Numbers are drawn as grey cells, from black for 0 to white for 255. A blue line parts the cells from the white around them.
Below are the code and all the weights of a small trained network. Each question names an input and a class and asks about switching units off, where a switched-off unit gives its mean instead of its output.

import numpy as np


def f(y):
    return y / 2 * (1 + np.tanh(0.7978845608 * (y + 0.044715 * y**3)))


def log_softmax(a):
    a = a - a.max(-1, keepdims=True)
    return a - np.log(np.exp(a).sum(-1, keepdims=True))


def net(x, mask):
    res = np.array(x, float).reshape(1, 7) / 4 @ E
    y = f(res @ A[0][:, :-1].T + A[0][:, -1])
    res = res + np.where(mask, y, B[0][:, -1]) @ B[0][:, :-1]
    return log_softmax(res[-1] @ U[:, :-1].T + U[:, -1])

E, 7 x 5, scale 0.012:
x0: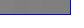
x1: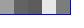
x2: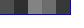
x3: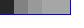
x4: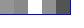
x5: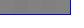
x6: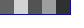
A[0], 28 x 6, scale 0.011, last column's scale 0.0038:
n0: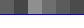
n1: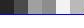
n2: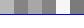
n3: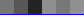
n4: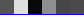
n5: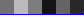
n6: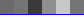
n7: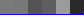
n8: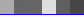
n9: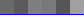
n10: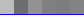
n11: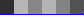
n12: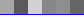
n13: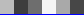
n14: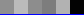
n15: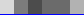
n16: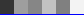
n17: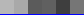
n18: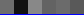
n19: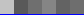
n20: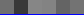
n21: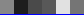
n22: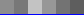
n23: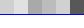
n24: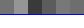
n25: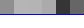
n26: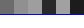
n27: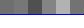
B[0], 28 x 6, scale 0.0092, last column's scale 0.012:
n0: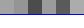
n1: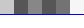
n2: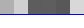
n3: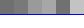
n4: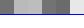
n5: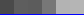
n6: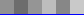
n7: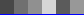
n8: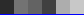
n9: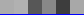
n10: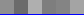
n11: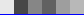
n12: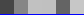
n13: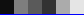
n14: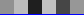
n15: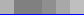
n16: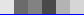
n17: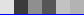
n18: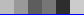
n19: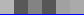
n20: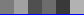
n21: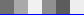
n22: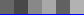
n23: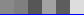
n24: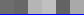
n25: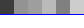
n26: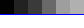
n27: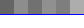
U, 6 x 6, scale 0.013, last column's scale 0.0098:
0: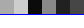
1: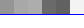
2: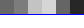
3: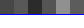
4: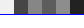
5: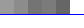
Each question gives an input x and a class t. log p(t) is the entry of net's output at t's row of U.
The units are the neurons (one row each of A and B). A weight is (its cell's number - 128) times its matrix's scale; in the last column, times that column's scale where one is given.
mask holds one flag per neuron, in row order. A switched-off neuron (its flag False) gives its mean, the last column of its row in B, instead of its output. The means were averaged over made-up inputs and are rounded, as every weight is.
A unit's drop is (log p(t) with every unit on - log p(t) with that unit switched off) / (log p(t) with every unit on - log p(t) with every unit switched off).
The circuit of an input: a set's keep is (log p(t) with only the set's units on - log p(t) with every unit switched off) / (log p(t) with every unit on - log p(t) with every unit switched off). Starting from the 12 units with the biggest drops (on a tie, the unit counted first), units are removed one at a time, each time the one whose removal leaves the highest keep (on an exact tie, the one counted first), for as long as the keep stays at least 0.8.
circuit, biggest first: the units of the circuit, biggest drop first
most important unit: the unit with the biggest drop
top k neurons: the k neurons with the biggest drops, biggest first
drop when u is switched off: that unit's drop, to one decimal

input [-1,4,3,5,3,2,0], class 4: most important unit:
n16
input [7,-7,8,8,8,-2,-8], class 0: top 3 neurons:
n18, n0, n20
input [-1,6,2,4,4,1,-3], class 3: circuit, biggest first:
n13, n21
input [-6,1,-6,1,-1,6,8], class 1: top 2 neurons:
n4, n2
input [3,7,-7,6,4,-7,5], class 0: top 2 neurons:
n23, n14
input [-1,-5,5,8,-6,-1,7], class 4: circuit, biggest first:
n11, n16
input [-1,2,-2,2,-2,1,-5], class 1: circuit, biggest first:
n21, n2
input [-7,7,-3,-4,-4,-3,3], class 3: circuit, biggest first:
n13, n8
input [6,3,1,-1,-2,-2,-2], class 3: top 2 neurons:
n4, n13
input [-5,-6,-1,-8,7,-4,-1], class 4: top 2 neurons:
n17, n21
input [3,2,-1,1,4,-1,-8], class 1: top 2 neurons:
n2, n12
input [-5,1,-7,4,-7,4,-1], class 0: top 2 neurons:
n2, n14
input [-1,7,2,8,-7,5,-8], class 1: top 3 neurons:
n21, n1, n13
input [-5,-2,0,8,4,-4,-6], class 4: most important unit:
n1
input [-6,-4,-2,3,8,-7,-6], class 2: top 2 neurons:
n12, n22
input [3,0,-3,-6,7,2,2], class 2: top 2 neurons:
n25, n16
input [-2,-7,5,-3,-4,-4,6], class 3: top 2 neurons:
n5, n21
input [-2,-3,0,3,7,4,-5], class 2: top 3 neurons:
n12, n22, n16
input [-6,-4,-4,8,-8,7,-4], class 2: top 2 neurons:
n21, n7
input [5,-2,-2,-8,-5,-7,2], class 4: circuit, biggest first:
n17
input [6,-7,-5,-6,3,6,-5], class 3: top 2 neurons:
n26, n5
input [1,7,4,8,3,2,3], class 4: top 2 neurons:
n16, n11
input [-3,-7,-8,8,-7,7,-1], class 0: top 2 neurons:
n14, n2
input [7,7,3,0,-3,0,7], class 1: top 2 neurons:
n4, n26
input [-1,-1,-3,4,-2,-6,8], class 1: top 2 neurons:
n4, n1
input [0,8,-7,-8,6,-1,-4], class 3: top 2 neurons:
n13, n8
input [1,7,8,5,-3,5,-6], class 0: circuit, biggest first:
n18
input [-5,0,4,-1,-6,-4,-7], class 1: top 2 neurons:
n21, n18
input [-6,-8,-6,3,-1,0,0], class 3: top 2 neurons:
n26, n5
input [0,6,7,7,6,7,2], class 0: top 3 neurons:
n20, n9, n0
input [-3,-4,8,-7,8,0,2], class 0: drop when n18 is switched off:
0.3
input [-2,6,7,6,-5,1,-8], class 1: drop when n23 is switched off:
0.2
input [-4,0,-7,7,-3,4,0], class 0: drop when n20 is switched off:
-0.1
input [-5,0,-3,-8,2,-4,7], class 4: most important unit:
n17
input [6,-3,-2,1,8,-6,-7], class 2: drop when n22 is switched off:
0.2
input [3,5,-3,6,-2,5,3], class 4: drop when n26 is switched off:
0.1
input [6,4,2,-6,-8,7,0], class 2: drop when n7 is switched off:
0.0
